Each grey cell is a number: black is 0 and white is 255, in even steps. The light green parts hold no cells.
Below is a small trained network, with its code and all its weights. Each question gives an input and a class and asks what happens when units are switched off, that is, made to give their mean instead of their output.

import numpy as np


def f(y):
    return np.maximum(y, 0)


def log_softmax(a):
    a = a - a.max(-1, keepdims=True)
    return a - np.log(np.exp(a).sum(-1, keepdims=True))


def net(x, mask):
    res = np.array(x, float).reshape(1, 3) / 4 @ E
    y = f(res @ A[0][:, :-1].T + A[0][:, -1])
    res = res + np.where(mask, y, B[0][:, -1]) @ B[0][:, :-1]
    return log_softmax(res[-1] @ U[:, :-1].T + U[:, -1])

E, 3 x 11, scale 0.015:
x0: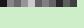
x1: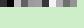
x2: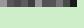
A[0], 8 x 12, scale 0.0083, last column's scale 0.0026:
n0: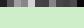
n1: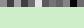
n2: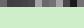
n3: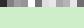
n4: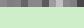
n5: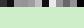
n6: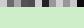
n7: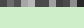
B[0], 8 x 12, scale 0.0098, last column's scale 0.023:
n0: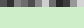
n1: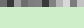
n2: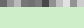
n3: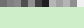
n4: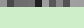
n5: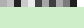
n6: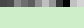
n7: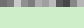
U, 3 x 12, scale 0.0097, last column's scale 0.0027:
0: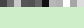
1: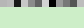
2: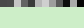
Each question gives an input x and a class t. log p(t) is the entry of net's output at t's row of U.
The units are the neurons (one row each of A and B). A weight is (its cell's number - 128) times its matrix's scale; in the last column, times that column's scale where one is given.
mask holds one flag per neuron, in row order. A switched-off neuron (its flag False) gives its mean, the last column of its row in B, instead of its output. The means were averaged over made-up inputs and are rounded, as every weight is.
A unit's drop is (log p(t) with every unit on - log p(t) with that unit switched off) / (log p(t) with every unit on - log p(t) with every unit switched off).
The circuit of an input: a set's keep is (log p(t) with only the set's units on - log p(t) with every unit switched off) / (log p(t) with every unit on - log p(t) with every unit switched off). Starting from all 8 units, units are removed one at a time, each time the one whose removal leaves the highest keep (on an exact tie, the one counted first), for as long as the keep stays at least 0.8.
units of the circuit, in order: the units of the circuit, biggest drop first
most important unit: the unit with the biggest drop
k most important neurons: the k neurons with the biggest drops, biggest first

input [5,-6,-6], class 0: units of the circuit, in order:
n5
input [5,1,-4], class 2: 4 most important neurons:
n0, n2, n1, n7
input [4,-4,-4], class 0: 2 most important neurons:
n5, n6
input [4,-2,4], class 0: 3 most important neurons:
n5, n6, n2
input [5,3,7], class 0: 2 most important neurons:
n2, n1
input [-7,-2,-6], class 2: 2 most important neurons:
n6, n2
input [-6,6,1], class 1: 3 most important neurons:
n5, n0, n7
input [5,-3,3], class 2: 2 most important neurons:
n5, n3
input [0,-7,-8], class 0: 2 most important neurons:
n5, n3
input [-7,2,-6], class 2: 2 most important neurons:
n6, n2
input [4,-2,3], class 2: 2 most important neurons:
n5, n3
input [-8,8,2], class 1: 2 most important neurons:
n5, n0
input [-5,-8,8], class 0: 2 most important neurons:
n5, n2
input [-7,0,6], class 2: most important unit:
n6
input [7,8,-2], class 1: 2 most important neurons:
n5, n6
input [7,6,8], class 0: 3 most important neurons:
n2, n1, n6
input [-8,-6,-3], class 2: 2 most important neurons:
n5, n6
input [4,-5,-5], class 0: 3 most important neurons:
n5, n6, n0
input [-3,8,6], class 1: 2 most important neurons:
n5, n3
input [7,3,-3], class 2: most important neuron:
n0
